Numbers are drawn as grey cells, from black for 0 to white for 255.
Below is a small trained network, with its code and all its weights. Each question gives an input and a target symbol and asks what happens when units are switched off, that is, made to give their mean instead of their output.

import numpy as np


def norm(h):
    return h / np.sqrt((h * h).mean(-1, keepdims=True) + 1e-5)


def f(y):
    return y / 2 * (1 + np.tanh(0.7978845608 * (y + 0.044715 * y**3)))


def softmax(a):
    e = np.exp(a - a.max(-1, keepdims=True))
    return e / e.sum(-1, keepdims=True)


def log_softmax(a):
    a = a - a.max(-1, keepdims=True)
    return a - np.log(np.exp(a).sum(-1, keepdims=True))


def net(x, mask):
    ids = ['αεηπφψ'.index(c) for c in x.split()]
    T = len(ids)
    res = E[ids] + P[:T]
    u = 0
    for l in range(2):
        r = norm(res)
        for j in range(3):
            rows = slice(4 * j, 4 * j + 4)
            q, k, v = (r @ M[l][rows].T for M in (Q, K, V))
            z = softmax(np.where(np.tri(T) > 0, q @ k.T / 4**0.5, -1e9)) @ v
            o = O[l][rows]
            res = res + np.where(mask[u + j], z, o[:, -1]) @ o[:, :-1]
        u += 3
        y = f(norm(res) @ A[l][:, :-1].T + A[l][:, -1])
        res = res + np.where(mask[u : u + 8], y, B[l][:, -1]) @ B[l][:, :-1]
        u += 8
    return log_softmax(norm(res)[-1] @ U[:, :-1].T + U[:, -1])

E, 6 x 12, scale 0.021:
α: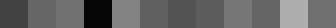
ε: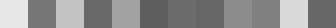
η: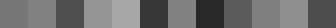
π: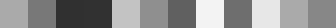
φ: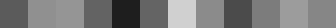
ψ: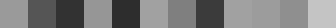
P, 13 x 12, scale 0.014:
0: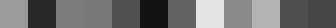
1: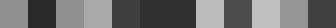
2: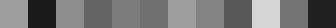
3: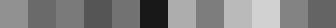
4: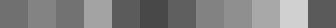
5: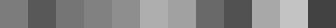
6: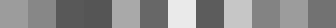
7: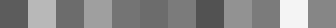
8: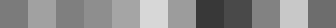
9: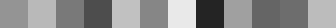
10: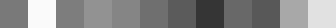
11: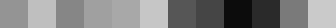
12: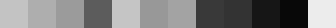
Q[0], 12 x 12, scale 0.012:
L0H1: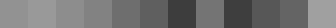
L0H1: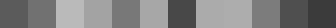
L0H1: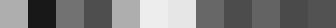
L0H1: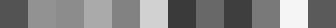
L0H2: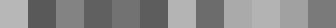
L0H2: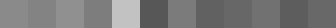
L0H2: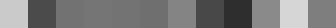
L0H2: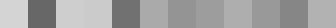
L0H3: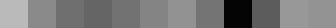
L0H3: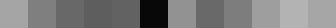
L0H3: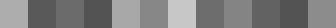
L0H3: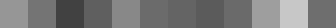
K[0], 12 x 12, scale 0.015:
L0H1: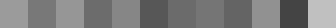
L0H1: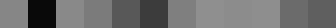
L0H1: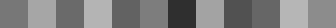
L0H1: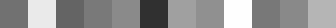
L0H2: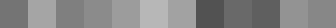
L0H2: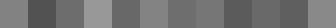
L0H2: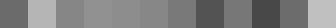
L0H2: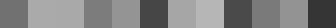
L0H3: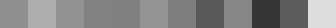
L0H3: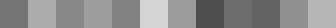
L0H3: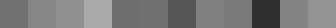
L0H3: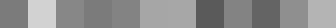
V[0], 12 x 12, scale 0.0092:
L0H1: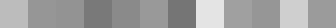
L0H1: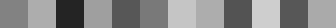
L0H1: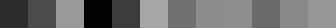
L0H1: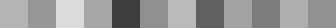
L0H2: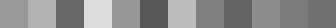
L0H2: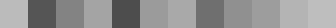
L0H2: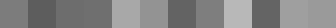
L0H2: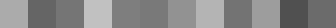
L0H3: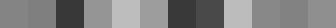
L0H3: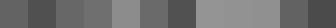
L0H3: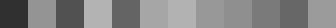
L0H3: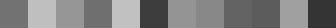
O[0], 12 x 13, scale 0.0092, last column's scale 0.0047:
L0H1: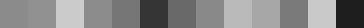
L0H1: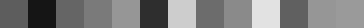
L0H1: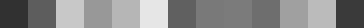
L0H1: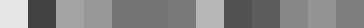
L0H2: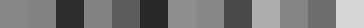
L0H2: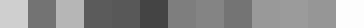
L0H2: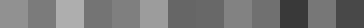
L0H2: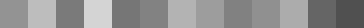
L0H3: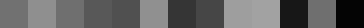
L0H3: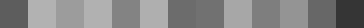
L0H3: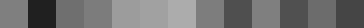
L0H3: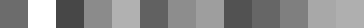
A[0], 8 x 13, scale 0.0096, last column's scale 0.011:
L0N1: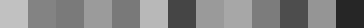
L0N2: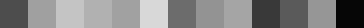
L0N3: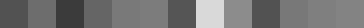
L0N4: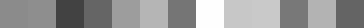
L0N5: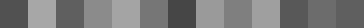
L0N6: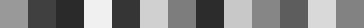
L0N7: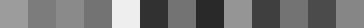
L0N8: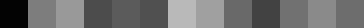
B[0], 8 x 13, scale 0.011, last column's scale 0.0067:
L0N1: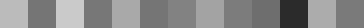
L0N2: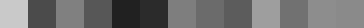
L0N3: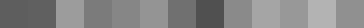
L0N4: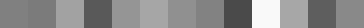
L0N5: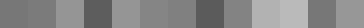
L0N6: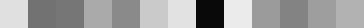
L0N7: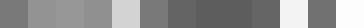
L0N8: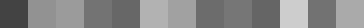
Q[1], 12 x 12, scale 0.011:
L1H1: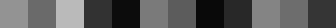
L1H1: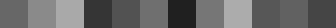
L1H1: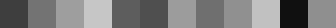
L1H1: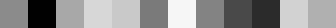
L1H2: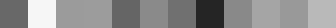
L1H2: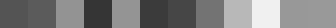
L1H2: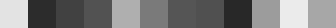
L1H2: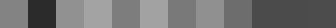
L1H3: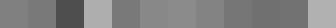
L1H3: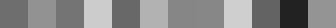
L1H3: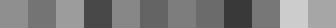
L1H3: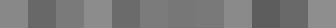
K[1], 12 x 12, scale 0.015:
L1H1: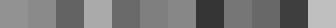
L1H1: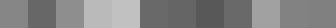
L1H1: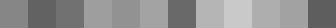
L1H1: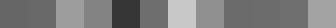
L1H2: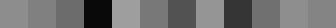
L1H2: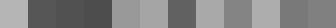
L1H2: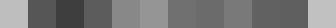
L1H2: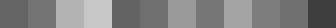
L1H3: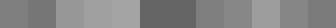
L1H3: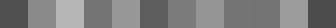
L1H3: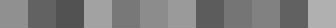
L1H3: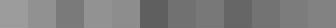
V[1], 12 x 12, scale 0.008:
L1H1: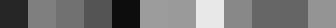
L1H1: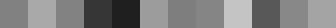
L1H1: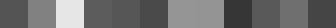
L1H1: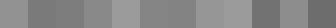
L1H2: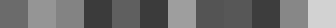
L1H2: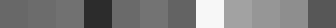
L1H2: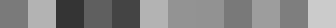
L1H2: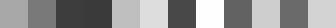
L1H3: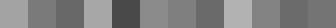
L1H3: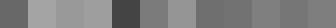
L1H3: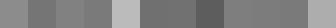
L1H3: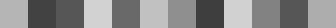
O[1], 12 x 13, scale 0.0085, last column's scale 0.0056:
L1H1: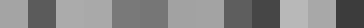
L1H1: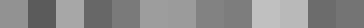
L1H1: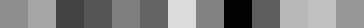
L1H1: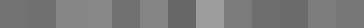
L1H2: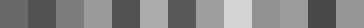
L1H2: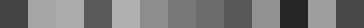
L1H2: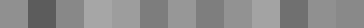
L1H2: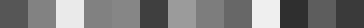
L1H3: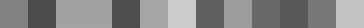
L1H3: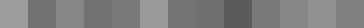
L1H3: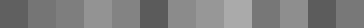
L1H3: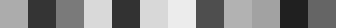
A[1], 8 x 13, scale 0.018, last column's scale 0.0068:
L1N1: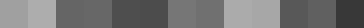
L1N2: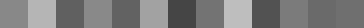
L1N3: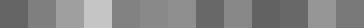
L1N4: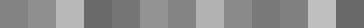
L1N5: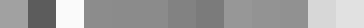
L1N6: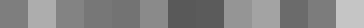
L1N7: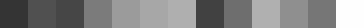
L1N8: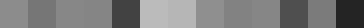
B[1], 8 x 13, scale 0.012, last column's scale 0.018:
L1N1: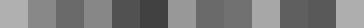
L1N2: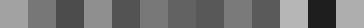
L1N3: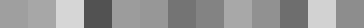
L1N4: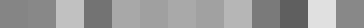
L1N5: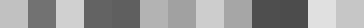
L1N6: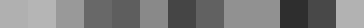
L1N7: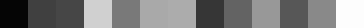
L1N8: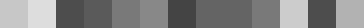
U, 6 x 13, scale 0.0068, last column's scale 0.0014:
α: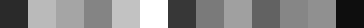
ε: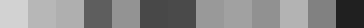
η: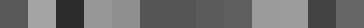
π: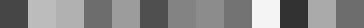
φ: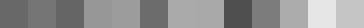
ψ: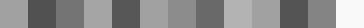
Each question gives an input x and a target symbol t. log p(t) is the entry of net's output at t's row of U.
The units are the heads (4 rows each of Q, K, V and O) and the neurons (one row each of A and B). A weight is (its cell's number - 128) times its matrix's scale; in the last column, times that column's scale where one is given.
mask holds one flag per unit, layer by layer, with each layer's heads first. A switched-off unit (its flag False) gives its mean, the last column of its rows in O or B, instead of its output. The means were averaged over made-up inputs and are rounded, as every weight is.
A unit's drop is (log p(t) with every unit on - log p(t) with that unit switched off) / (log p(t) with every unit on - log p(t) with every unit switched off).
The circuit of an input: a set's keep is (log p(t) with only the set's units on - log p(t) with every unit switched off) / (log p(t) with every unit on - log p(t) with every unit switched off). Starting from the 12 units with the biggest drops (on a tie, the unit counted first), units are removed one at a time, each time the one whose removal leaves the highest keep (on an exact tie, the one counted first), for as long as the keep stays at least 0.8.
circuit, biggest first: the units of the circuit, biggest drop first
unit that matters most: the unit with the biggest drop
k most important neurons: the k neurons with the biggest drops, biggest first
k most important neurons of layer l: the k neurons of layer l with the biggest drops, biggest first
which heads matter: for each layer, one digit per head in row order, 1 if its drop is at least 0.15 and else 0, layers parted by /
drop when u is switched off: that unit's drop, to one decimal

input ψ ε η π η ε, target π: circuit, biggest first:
(L0H3; L1H2)
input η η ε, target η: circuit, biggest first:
(L1N5; L1H1)
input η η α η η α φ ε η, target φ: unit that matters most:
L1H1
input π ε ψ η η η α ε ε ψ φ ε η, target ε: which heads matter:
100 / 000
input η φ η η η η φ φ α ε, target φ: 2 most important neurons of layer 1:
(L1N6; L1N8)
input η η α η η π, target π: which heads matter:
000 / 010
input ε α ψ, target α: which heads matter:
100 / 000
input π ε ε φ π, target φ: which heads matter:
001 / 100
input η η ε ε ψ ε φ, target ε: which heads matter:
100 / 000
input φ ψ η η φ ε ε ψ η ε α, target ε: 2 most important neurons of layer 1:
(L1N7; L1N8)
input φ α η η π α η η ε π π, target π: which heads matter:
000 / 000
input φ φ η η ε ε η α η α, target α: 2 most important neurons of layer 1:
(L1N1; L1N8)
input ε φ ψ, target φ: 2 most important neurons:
(L0N6; L1N6)
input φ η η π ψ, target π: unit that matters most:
L0H1
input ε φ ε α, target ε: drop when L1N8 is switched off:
-0.1
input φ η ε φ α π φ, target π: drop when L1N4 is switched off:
0.0
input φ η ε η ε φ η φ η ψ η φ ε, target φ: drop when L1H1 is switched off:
0.3
